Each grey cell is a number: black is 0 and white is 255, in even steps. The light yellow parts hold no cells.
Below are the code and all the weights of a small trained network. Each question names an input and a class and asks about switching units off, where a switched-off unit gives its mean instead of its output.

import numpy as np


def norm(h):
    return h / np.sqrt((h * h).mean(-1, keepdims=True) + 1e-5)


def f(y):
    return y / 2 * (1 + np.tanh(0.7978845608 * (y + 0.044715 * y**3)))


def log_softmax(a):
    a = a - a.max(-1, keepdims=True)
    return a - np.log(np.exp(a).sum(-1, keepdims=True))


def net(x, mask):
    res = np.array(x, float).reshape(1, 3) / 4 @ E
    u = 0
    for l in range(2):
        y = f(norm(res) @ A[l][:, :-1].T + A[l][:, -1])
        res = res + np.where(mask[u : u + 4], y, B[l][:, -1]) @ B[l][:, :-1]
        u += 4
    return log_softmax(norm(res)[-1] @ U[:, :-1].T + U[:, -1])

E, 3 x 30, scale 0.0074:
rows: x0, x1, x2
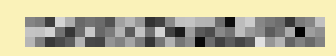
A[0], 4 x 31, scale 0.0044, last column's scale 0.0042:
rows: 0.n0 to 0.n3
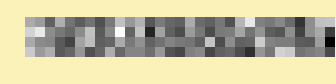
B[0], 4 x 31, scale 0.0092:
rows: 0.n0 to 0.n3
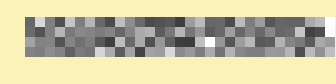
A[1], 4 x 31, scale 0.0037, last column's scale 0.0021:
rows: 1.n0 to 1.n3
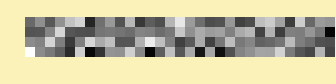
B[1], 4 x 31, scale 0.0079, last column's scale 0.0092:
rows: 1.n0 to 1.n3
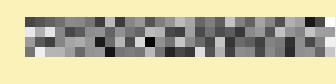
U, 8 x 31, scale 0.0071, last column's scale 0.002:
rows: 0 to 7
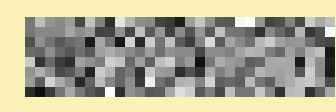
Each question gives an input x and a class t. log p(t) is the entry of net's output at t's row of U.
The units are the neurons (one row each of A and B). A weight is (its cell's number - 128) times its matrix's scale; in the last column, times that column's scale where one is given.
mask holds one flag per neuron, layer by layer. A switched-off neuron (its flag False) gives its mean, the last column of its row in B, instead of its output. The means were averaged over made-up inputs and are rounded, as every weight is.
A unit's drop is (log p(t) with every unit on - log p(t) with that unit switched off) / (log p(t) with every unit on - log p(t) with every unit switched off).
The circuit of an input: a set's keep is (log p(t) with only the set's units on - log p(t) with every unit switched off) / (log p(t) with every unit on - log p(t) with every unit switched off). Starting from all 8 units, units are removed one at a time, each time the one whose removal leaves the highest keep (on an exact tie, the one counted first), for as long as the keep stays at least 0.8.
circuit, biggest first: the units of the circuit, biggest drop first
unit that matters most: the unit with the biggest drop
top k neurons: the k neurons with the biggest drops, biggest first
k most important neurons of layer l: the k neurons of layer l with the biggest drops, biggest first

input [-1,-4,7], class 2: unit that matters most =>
1.n3
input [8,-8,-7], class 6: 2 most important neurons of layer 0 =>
(0.n0; 0.n1)
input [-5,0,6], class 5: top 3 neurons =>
(0.n3; 0.n1; 1.n0)
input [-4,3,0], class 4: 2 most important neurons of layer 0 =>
(0.n3; 0.n0)
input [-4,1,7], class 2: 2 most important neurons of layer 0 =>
(0.n3; 0.n0)
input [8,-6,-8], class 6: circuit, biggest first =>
(0.n0; 1.n1)
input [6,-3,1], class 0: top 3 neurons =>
(0.n1; 0.n0; 1.n2)
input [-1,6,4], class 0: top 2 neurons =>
(0.n0; 0.n2)
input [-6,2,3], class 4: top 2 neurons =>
(0.n3; 1.n2)
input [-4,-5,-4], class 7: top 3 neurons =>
(1.n3; 0.n2; 0.n0)
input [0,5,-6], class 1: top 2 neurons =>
(0.n1; 1.n2)
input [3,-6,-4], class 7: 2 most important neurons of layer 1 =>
(1.n0; 1.n3)
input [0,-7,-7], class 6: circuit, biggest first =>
(1.n1; 1.n2)
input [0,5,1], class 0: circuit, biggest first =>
(0.n0)
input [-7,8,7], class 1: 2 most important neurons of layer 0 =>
(0.n2; 0.n1)
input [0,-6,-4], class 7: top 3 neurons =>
(1.n0; 0.n2; 1.n3)
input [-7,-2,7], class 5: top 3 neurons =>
(0.n1; 0.n3; 0.n2)
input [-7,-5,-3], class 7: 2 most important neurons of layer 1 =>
(1.n3; 1.n1)
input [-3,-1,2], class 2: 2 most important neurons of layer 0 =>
(0.n3; 0.n1)
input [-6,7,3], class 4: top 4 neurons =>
(0.n3; 1.n3; 0.n0; 1.n0)
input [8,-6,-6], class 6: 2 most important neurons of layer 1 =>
(1.n1; 1.n2)
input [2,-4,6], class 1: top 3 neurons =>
(1.n3; 0.n1; 0.n3)
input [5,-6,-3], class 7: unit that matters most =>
1.n0
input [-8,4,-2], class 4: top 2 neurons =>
(0.n3; 1.n3)
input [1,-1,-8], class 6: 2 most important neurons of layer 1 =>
(1.n1; 1.n3)
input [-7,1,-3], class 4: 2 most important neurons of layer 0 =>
(0.n1; 0.n3)
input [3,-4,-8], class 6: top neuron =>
(0.n0)
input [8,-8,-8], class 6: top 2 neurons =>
(1.n1; 0.n0)
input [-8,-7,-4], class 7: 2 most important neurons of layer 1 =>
(1.n3; 1.n1)
